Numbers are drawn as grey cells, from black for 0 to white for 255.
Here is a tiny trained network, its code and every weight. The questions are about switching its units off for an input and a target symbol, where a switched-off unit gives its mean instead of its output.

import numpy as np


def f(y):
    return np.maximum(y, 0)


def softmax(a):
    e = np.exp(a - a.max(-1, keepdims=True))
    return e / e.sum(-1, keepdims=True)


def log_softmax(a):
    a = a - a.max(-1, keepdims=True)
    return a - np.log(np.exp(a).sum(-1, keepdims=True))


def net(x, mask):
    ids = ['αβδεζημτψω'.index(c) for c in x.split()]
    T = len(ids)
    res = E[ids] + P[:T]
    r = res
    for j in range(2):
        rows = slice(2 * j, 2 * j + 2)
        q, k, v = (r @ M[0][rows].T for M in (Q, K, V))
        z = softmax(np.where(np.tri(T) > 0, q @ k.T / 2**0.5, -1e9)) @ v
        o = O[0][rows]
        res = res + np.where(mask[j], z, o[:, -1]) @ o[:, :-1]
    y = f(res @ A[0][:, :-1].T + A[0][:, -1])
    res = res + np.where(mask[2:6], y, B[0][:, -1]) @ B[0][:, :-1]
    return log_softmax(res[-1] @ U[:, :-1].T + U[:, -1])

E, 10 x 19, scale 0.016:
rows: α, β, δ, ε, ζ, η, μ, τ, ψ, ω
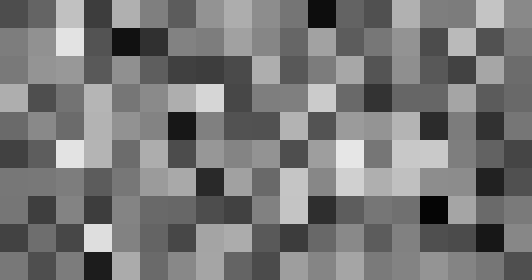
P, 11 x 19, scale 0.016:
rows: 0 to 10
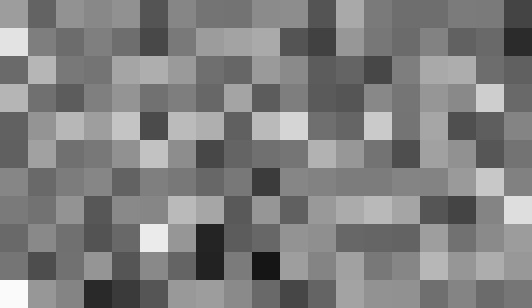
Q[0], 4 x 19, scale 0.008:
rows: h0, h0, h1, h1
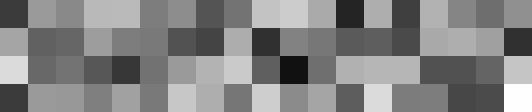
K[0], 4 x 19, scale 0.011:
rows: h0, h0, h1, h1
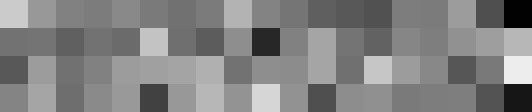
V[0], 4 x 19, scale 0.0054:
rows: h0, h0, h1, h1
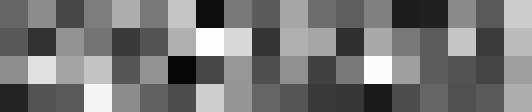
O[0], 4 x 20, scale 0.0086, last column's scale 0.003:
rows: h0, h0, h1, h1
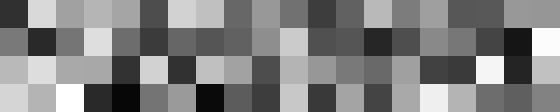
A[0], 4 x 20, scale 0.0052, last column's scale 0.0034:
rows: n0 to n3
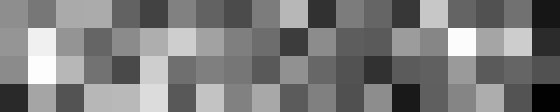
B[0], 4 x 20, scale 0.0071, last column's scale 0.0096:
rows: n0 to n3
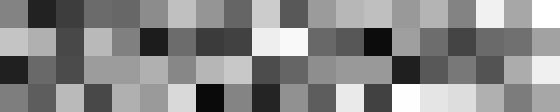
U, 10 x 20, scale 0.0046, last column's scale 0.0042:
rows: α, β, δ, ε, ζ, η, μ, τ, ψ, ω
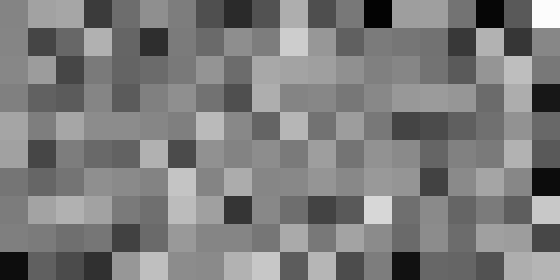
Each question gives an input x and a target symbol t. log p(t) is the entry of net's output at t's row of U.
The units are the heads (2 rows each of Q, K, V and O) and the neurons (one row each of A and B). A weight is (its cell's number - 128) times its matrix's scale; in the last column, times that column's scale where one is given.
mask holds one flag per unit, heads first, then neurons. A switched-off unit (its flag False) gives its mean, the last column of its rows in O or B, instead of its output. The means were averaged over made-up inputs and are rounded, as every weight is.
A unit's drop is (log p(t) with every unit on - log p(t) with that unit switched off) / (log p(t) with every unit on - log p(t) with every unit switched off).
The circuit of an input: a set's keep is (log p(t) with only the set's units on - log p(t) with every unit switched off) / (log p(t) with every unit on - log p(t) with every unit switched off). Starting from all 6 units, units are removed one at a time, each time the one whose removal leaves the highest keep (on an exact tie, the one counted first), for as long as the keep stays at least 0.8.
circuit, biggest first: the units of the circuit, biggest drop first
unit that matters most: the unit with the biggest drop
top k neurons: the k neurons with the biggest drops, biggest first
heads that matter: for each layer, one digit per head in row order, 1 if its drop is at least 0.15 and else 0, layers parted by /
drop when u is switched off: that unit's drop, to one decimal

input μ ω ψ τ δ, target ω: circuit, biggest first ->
(h1)
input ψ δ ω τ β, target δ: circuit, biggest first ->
(h0; n1)
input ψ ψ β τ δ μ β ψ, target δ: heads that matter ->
10
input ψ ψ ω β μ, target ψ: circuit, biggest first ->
(n0; h1; n2)
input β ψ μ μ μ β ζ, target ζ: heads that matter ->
01
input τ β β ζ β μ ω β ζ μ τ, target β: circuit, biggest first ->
(h0; h1)
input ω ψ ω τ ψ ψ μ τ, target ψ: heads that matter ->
01
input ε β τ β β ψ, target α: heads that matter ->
00
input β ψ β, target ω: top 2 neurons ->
(n2; n3)
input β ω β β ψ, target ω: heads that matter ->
11
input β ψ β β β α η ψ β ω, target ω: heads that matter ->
01
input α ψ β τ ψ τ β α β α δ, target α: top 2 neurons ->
(n0; n2)
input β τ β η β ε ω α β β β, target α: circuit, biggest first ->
(n0; h1; h0)
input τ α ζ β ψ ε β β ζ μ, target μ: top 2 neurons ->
(n3; n1)
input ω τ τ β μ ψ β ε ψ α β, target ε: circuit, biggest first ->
(h1; n0; h0)
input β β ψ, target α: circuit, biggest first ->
(n3; n0)
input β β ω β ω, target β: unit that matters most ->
h0
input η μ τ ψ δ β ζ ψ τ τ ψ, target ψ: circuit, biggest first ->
(n0; h1; n2)
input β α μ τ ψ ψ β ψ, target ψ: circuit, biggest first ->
(h1; n0; n2)
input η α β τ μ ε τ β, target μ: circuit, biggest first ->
(h1; n3)
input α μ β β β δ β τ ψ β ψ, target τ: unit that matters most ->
h0
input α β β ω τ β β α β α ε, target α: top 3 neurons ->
(n0; n2; n1)
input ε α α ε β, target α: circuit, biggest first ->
(h0; h1; n0)
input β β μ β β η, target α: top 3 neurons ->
(n0; n3; n2)
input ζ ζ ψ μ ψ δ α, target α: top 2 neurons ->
(n0; n1)
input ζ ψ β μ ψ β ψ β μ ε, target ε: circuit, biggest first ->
(h1; n0)
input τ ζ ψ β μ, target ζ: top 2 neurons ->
(n2; n0)
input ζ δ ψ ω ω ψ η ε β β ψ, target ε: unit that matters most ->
h1
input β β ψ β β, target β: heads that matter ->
10
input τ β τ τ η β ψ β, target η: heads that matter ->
10
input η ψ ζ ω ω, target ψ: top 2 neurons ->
(n0; n2)
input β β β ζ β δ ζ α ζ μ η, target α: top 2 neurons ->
(n0; n2)
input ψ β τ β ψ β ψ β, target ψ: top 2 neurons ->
(n0; n2)
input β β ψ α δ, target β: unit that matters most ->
h0
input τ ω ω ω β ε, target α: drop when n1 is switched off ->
0.1
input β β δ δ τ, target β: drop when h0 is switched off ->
0.9
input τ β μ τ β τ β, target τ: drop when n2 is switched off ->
0.1
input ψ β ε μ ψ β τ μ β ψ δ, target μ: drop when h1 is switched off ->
1.2
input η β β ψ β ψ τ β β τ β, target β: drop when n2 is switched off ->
0.1
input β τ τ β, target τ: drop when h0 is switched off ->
0.7
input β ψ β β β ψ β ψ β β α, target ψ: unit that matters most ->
n0
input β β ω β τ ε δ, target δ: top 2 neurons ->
(n1; n2)
